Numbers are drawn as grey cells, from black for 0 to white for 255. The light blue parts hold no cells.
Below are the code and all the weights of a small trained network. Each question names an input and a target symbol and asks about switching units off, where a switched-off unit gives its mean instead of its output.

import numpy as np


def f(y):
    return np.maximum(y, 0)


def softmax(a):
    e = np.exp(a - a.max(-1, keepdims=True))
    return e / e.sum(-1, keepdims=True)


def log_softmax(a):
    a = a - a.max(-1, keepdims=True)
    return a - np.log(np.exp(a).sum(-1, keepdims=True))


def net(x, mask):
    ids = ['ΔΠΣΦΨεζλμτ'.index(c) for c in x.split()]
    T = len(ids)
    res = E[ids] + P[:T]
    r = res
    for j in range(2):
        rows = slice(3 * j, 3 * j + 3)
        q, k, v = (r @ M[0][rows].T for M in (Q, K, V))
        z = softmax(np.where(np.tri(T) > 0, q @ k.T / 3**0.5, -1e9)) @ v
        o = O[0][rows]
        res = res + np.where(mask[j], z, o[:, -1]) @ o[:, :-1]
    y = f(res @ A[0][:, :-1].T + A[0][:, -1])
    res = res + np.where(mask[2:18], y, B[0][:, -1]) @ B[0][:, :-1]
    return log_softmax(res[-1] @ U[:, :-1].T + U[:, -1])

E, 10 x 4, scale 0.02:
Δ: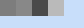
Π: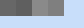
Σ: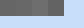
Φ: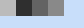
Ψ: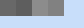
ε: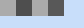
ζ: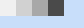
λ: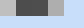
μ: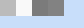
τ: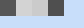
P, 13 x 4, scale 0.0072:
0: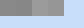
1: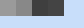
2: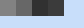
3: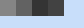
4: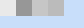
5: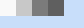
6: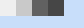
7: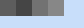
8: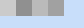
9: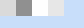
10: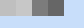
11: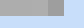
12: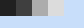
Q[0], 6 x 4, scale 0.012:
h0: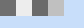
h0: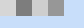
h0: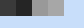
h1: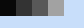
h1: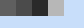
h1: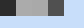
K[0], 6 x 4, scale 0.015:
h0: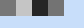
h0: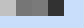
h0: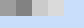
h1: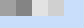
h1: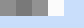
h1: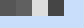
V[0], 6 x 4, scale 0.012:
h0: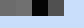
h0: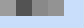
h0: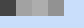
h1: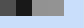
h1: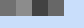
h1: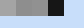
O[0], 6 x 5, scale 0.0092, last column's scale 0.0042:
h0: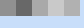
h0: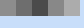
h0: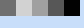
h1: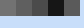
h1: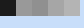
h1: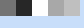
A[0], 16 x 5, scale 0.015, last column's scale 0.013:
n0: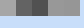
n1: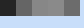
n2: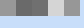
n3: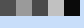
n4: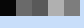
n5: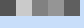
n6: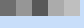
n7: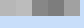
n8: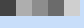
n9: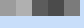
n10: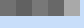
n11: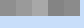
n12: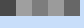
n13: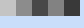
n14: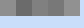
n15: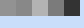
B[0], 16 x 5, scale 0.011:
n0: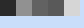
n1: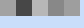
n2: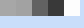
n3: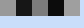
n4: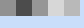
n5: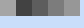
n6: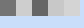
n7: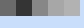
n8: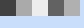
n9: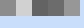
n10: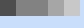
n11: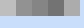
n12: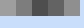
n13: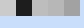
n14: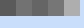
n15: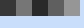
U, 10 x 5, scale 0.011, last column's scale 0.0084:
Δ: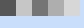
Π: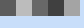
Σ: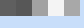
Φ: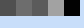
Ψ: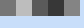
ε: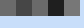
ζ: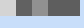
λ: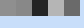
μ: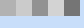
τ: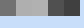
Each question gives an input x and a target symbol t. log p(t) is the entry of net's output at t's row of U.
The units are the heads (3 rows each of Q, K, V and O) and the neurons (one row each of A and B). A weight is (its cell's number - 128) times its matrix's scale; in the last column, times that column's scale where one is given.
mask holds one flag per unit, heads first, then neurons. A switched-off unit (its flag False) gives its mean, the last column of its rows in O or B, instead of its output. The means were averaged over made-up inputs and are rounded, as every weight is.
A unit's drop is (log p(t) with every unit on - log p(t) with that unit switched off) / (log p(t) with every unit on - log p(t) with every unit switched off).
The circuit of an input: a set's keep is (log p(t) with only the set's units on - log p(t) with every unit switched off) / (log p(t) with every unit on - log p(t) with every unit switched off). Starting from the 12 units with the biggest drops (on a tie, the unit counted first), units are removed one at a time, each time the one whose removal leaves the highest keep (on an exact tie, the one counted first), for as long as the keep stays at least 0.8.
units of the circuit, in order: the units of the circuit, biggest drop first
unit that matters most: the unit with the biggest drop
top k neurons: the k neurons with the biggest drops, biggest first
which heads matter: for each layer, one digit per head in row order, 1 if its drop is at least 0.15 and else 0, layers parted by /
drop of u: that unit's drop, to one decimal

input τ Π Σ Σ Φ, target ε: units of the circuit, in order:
n0, h1
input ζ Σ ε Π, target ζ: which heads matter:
01
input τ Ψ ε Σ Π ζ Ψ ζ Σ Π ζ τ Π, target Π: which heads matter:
11
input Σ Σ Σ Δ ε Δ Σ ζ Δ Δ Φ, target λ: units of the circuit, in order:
h1, n8
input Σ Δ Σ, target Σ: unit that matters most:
n4
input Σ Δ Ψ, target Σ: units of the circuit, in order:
n4, n2
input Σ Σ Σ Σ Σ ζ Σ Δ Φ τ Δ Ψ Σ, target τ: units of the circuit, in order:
h0, n8
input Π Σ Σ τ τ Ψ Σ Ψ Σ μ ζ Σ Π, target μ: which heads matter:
01
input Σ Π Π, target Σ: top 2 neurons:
n2, n4
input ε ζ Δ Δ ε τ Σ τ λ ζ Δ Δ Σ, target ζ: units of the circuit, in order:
h1, n2
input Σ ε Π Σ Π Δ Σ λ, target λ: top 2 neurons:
n6, n13
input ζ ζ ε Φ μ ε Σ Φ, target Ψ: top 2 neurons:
n2, n0
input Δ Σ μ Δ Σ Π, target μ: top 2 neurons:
n0, n3
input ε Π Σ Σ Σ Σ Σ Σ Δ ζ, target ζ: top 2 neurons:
n11, n6
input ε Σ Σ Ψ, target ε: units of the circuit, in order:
h1
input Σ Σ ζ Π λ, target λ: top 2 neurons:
n0, n13
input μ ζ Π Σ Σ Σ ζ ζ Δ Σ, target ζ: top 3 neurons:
n2, n6, n0
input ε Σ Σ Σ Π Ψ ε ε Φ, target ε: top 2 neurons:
n0, n6
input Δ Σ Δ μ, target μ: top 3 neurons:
n0, n11, n3
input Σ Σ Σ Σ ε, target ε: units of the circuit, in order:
h0
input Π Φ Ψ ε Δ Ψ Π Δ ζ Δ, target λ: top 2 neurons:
n6, n13
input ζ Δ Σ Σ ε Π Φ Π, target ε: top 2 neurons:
n6, n4
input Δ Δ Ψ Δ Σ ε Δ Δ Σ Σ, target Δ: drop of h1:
0.5
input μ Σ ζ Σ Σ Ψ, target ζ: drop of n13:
-0.1
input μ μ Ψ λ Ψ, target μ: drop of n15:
0.0
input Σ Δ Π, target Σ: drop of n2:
0.1
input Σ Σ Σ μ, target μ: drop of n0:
0.5
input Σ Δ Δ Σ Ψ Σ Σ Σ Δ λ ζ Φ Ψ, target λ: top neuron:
n8
